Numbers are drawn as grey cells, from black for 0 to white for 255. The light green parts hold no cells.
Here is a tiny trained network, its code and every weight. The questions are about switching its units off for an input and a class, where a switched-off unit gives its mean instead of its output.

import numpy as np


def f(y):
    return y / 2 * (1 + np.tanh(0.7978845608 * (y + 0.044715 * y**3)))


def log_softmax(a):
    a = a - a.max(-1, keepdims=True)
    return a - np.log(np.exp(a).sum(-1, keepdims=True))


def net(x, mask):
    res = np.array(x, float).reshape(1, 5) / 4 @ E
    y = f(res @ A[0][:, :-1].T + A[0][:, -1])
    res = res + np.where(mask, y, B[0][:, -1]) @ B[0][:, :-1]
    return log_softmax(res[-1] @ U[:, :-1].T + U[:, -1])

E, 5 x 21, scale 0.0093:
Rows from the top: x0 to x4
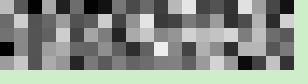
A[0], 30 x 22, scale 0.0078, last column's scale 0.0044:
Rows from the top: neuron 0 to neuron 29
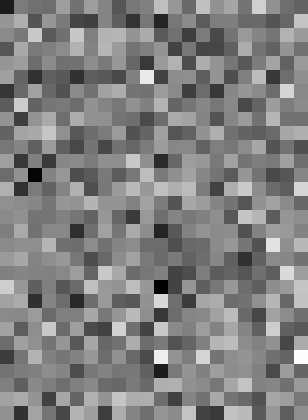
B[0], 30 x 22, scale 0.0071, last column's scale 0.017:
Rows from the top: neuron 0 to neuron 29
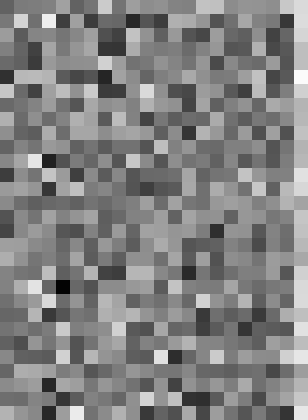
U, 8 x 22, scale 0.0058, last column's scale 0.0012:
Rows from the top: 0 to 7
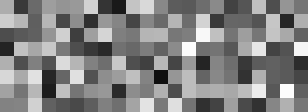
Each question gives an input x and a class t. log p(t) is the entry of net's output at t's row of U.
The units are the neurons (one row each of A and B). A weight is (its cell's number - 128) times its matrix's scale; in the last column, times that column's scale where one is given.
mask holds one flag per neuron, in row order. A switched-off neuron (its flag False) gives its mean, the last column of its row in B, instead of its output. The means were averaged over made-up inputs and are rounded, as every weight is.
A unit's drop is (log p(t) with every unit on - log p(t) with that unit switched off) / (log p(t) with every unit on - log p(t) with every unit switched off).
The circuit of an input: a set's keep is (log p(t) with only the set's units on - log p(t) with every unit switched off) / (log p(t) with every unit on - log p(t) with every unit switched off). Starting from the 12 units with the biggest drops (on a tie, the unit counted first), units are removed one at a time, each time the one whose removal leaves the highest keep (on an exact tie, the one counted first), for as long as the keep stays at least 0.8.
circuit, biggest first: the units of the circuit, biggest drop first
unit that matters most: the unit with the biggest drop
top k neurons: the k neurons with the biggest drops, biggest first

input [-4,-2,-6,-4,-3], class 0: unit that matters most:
neuron 6
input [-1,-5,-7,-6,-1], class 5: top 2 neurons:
(neuron 20; neuron 25)
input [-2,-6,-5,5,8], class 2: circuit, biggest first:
(neuron 25; neuron 29)
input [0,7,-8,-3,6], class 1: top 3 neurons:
(neuron 1; neuron 9; neuron 18)
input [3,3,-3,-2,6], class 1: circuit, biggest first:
(neuron 18; neuron 13)
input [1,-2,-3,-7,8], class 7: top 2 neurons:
(neuron 22; neuron 20)
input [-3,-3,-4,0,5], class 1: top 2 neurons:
(neuron 29; neuron 17)
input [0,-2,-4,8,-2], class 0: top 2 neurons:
(neuron 6; neuron 3)
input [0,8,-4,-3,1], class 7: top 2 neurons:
(neuron 28; neuron 20)
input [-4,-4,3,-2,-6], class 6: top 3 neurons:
(neuron 25; neuron 1; neuron 20)
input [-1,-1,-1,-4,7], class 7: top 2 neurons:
(neuron 22; neuron 28)
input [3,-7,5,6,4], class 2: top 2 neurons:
(neuron 0; neuron 21)
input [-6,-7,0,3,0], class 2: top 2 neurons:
(neuron 0; neuron 25)
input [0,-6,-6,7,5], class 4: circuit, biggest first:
(neuron 23)
